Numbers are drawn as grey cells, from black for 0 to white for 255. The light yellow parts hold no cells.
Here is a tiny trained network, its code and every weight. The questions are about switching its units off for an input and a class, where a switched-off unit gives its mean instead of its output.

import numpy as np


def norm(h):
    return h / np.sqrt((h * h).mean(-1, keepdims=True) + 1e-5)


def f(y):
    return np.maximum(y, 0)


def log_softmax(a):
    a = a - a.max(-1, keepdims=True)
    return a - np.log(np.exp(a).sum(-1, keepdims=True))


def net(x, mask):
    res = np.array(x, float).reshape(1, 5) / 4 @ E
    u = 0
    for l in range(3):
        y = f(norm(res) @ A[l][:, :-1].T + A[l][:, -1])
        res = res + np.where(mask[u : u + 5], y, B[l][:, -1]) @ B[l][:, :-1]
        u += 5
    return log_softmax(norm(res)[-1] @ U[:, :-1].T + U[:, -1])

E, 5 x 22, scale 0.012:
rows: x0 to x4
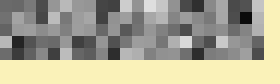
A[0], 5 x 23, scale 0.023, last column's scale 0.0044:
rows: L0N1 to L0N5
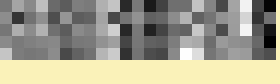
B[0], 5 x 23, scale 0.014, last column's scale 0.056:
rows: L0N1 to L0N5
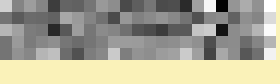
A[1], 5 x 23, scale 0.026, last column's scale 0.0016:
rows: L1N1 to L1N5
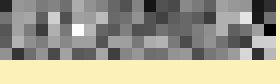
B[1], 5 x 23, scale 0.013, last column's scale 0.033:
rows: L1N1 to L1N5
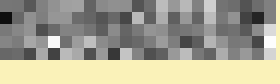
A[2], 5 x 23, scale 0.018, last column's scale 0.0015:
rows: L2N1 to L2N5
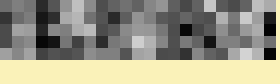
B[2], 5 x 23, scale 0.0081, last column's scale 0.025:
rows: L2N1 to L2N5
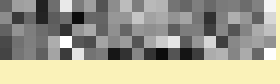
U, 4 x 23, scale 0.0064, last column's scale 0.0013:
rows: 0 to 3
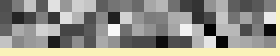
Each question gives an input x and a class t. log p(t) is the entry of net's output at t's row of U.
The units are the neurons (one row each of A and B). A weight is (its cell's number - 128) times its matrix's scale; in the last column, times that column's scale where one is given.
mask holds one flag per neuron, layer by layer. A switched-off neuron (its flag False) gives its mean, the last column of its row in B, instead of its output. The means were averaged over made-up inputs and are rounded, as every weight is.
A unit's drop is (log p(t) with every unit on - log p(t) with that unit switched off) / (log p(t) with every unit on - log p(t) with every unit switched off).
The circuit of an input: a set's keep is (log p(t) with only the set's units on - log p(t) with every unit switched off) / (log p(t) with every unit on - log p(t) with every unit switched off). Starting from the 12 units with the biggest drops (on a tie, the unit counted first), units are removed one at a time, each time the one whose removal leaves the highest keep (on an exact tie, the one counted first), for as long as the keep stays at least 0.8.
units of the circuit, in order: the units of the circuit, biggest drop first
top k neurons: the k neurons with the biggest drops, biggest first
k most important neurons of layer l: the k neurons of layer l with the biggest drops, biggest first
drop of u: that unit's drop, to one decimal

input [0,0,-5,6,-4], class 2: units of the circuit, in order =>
L0N5
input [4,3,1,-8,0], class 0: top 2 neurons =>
L0N1, L0N3
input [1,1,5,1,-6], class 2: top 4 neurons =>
L0N1, L0N3, L0N2, L2N5
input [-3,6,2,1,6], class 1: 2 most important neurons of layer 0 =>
L0N5, L0N1
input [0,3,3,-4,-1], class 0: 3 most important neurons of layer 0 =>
L0N1, L0N3, L0N5
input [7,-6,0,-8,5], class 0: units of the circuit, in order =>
L0N1, L0N3
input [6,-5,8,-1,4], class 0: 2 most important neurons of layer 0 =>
L0N2, L0N1
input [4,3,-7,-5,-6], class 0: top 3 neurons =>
L0N1, L0N3, L0N5
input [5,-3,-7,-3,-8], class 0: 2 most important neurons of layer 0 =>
L0N1, L0N3
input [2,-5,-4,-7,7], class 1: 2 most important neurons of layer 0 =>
L0N3, L0N1
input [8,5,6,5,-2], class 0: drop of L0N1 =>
0.2
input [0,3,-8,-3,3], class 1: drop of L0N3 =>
0.4
